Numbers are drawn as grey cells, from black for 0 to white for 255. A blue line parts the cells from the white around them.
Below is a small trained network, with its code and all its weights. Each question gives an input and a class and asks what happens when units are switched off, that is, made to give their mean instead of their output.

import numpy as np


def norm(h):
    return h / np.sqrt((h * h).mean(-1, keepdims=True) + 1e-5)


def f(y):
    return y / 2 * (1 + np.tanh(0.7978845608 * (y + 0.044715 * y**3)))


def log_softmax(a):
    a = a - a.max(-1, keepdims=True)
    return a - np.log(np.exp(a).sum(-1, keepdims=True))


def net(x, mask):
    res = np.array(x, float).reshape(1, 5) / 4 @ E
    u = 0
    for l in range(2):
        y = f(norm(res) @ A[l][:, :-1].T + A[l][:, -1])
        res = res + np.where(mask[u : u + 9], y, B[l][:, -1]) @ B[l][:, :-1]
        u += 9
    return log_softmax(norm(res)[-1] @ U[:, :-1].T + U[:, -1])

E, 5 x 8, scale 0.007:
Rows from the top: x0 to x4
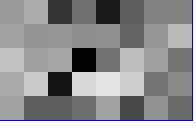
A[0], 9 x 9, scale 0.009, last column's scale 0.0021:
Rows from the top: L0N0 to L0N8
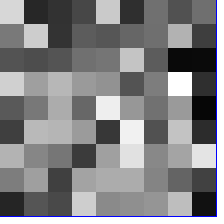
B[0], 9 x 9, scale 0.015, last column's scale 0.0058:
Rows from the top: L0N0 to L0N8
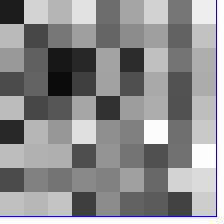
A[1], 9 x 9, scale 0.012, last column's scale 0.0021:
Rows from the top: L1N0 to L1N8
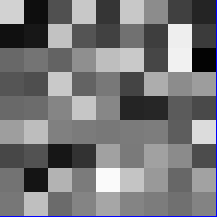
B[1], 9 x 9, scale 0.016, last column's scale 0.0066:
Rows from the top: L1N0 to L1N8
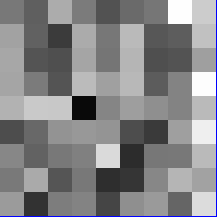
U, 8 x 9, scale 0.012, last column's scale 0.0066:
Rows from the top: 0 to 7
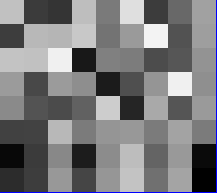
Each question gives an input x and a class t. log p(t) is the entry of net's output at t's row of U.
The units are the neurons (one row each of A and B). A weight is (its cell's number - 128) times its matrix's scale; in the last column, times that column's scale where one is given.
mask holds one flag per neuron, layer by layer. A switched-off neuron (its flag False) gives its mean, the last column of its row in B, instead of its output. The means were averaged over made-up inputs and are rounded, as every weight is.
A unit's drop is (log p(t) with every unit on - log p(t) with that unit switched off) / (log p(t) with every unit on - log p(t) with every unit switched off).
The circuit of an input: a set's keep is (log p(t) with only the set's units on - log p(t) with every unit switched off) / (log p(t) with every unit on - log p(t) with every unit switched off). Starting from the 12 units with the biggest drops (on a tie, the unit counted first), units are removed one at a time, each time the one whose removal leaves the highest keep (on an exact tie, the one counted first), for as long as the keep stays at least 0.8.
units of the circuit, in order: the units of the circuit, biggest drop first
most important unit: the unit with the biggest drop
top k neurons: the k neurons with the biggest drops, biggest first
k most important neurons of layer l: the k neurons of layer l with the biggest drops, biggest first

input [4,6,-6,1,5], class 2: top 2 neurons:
L0N8, L0N5
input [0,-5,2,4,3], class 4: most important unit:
L0N2
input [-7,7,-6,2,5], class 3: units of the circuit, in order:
L0N4, L1N0
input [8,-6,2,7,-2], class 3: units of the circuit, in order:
L0N1, L1N0
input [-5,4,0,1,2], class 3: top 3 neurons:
L0N4, L1N0, L0N2
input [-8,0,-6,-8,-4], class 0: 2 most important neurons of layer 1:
L1N1, L1N3
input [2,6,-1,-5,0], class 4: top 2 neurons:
L0N3, L1N6
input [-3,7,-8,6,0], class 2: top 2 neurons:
L0N8, L1N4
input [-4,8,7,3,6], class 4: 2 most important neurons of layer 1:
L1N4, L1N5
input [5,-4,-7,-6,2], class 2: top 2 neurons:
L1N4, L0N7
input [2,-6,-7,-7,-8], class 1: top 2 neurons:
L0N5, L0N7
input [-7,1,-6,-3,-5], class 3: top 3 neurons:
L0N4, L0N6, L0N0
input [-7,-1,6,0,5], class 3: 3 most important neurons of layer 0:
L0N4, L0N8, L0N5
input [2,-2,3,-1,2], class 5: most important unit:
L1N5
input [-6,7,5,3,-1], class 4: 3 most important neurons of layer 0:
L0N3, L0N1, L0N6
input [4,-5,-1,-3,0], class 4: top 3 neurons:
L0N2, L1N6, L0N4
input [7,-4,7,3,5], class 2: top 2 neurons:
L0N6, L0N4
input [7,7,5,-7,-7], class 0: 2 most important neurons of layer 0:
L0N0, L0N4
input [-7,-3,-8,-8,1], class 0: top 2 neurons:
L1N1, L1N3
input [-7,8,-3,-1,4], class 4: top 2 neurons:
L0N3, L1N6
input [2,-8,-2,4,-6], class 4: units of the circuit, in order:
L0N2
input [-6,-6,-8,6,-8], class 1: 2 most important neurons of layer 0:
L0N5, L0N6
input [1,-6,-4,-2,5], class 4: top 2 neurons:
L0N2, L0N5
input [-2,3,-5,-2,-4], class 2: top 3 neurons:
L0N8, L0N0, L1N4
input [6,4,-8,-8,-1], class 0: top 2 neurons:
L1N1, L0N6
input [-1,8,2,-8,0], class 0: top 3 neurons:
L1N1, L1N3, L0N2
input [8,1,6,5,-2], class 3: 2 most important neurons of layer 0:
L0N1, L0N8
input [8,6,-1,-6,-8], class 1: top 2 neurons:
L0N5, L0N4
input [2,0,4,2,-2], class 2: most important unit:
L0N6
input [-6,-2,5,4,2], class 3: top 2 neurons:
L0N4, L0N8
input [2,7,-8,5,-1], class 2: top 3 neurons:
L0N8, L1N4, L0N2
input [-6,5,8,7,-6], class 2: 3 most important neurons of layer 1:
L1N3, L1N1, L1N0
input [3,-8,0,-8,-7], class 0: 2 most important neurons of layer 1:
L1N3, L1N1
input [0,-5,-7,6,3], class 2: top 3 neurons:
L0N8, L1N4, L1N3
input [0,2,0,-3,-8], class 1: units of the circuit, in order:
L0N5
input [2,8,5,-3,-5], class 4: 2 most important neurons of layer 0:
L0N3, L0N0
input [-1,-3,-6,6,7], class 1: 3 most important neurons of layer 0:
L0N0, L0N8, L0N6
